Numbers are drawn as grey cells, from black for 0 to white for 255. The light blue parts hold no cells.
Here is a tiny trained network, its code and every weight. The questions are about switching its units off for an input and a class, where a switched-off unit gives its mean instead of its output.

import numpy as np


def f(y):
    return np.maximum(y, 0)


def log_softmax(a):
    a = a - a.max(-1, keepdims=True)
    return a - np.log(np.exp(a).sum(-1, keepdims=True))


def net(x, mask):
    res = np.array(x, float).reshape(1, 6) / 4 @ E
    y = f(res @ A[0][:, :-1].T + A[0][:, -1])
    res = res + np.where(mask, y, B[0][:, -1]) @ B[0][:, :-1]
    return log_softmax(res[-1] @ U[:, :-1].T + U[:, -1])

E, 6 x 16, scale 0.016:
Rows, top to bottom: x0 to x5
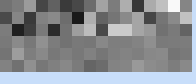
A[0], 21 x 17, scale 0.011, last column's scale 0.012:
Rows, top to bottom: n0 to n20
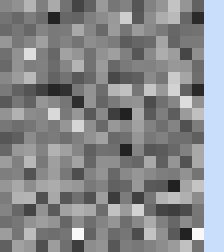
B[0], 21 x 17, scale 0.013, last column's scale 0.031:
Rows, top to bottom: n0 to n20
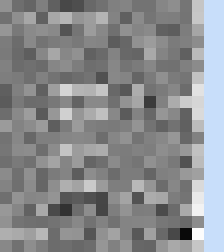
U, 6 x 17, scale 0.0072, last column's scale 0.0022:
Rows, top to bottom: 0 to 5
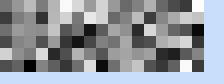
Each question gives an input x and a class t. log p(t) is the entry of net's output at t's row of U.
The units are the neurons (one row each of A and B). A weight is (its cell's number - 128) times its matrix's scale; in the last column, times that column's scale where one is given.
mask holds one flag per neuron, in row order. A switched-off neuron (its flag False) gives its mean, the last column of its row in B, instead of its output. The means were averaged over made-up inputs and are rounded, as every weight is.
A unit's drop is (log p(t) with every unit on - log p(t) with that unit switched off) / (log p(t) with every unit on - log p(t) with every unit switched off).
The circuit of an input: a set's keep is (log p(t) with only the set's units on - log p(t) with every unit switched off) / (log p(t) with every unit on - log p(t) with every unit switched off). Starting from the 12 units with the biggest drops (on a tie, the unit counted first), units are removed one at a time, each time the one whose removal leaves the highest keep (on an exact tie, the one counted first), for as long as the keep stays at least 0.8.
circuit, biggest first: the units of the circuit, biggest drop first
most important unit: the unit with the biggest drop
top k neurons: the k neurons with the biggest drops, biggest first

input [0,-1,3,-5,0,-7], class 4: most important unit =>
n9
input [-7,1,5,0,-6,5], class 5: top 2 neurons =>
[n19, n17]
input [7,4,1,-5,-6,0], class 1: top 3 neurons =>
[n7, n1, n17]
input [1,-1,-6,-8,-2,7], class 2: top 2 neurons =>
[n16, n7]
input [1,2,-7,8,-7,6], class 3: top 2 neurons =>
[n16, n7]
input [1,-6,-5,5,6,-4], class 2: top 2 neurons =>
[n16, n7]
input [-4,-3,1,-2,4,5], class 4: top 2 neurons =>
[n7, n17]
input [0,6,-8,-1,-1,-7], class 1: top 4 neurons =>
[n9, n12, n15, n17]
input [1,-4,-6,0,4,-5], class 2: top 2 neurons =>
[n16, n7]
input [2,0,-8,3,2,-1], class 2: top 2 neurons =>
[n16, n8]
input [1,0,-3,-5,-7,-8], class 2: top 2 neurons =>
[n7, n8]
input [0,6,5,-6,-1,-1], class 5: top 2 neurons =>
[n9, n17]
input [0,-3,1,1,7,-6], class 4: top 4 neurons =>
[n7, n9, n1, n16]
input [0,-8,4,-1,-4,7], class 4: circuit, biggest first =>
[n9]
